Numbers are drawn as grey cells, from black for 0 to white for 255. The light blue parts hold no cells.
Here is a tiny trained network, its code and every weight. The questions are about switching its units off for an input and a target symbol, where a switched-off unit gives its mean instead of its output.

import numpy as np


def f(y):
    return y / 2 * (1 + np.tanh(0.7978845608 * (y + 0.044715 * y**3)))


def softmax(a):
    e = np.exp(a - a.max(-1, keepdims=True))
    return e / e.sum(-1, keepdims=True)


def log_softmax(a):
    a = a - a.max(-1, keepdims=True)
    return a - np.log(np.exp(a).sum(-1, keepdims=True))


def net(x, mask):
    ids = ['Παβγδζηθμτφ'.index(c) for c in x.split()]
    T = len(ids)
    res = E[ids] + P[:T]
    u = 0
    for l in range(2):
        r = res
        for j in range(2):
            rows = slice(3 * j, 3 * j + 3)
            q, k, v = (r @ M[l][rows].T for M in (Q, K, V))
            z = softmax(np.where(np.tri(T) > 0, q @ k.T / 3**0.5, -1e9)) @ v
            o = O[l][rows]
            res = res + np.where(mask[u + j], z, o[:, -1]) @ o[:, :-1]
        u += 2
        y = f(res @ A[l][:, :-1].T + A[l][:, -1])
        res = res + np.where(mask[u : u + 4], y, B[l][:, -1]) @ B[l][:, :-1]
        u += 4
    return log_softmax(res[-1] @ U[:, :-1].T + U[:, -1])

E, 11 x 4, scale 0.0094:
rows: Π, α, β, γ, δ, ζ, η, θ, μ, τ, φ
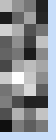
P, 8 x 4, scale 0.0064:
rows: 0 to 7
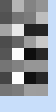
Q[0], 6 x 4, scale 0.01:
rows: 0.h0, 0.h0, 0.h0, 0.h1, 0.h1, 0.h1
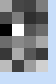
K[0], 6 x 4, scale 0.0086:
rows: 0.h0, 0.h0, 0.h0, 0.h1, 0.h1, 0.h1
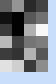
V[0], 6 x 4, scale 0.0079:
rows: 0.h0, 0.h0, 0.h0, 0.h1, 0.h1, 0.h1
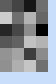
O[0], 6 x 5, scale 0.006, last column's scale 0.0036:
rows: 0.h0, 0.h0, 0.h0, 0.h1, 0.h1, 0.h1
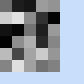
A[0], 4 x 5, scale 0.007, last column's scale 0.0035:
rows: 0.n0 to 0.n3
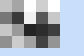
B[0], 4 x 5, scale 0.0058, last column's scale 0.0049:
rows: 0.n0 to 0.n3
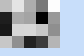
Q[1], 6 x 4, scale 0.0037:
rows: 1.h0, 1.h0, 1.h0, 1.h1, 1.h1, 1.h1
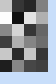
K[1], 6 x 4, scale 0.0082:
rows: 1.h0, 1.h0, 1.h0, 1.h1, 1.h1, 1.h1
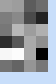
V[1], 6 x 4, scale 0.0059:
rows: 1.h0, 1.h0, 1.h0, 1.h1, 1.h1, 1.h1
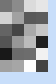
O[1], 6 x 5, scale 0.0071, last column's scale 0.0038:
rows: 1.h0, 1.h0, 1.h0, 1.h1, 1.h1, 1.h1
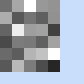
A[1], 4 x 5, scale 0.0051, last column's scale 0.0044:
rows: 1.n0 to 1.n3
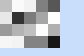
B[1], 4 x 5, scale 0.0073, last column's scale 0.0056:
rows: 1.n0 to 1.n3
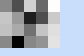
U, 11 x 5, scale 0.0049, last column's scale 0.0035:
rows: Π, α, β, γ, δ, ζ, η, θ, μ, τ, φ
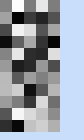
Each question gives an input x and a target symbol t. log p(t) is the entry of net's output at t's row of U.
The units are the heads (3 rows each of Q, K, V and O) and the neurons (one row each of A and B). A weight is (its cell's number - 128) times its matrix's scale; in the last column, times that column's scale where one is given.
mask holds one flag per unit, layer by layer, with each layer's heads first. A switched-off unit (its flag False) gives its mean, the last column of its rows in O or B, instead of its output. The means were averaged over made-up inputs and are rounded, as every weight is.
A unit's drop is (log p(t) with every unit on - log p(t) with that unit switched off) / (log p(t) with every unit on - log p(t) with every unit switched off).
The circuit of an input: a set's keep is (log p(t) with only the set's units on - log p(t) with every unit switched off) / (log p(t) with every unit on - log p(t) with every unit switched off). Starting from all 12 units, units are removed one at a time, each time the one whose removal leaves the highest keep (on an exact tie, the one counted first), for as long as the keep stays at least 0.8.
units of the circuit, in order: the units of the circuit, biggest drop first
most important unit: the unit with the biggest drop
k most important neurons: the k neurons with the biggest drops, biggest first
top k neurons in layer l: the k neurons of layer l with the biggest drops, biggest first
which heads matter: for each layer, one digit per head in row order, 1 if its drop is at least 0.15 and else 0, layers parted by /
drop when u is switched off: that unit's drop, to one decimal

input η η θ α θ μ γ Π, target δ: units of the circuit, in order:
1.h1, 0.h0, 0.n0
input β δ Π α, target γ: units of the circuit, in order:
0.n1, 0.h0, 0.h1, 1.h1
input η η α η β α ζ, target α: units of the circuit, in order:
1.h0, 0.h0, 0.n3, 0.n0
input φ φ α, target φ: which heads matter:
10 / 01
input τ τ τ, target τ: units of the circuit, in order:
1.h0, 0.h0, 0.n3
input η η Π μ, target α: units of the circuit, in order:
1.h0, 0.h0, 0.n3
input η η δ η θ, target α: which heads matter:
10 / 10
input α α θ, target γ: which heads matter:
10 / 01
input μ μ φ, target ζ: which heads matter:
11 / 01
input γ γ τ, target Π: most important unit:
1.h0
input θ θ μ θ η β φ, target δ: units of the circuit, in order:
0.h0, 1.h1, 0.h1
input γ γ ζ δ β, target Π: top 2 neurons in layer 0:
0.n2, 0.n3
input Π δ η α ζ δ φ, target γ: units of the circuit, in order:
0.h0, 0.h1, 1.n2
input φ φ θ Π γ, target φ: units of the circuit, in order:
0.h0, 1.h1
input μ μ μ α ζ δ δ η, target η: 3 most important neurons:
1.n3, 1.n0, 0.n0
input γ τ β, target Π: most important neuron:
0.n2
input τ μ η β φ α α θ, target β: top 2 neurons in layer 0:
0.n1, 0.n0
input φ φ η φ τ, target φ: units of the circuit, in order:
0.h0, 1.h1
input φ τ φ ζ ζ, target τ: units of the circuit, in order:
1.h0, 0.h0, 1.n1
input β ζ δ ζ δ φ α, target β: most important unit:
1.h0
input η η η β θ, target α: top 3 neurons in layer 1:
1.n3, 1.n0, 1.n2
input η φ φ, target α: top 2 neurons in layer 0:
0.n0, 0.n2
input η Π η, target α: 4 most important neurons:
1.n3, 0.n3, 1.n0, 0.n0
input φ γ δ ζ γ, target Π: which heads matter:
10 / 11
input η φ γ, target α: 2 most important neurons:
0.n0, 1.n1
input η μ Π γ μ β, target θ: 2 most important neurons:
1.n1, 1.n0
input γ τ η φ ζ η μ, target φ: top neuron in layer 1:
1.n1
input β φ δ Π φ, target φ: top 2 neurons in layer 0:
0.n3, 0.n0
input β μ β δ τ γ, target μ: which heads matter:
11 / 01
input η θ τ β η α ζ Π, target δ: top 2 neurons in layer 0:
0.n3, 0.n0
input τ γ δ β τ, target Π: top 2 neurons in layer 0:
0.n3, 0.n1
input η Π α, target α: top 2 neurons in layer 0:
0.n3, 0.n0
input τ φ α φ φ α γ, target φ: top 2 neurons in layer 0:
0.n0, 0.n3
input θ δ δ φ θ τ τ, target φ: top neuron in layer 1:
1.n1
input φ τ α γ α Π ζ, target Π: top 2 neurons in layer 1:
1.n2, 1.n3
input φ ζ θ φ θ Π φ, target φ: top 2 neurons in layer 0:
0.n0, 0.n3
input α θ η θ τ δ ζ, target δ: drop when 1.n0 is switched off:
0.2
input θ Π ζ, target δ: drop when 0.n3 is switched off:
0.2
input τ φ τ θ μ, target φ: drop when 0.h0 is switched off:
0.6
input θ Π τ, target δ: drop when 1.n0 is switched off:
0.1
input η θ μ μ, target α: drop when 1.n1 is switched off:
0.0
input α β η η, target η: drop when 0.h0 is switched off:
0.7
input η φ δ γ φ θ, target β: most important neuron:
0.n0
